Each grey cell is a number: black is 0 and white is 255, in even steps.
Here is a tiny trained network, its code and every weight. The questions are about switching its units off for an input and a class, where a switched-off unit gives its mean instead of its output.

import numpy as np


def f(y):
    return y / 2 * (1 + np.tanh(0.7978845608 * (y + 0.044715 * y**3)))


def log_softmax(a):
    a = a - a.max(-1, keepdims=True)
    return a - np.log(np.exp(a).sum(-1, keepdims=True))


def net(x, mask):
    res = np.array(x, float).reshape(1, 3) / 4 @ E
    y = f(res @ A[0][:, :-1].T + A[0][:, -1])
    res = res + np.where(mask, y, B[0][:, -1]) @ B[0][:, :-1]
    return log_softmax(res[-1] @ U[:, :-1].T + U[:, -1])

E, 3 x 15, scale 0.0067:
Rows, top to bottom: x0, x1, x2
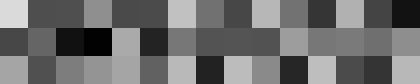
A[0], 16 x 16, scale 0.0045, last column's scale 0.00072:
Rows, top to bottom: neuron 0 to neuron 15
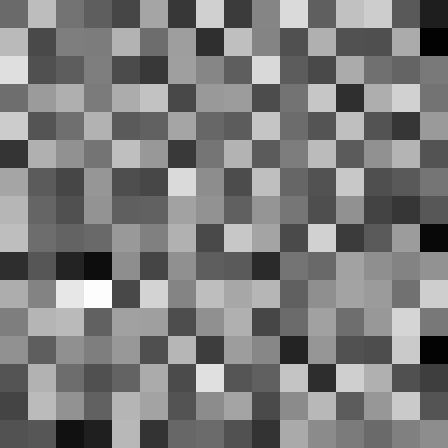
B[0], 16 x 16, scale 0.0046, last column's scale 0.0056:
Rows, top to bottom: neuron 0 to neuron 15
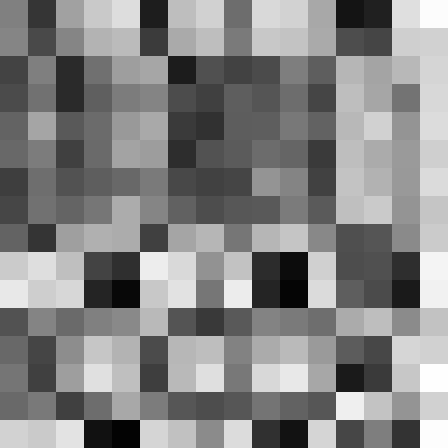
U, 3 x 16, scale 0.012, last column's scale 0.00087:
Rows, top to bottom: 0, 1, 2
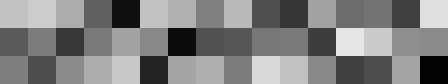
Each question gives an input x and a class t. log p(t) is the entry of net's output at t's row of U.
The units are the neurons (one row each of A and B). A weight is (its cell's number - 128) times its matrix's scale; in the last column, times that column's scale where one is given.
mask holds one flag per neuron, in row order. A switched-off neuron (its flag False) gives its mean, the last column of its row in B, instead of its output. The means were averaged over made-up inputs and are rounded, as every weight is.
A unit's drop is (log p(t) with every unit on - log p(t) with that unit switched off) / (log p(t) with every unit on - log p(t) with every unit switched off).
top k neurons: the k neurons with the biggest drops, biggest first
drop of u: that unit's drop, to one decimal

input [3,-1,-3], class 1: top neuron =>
[neuron 1]
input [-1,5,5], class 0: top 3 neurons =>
[neuron 15; neuron 9; neuron 0]
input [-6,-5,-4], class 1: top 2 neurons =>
[neuron 15; neuron 9]
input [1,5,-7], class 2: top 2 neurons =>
[neuron 0; neuron 13]
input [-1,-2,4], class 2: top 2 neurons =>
[neuron 15; neuron 9]
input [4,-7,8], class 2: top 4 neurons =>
[neuron 1; neuron 8; neuron 12; neuron 15]
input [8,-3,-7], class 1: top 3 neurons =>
[neuron 4; neuron 2; neuron 6]
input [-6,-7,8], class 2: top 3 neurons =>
[neuron 1; neuron 8; neuron 12]
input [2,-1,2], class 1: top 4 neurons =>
[neuron 0; neuron 15; neuron 13; neuron 9]
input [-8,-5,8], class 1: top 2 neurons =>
[neuron 3; neuron 5]
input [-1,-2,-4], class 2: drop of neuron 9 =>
0.2
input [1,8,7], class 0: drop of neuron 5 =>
0.0
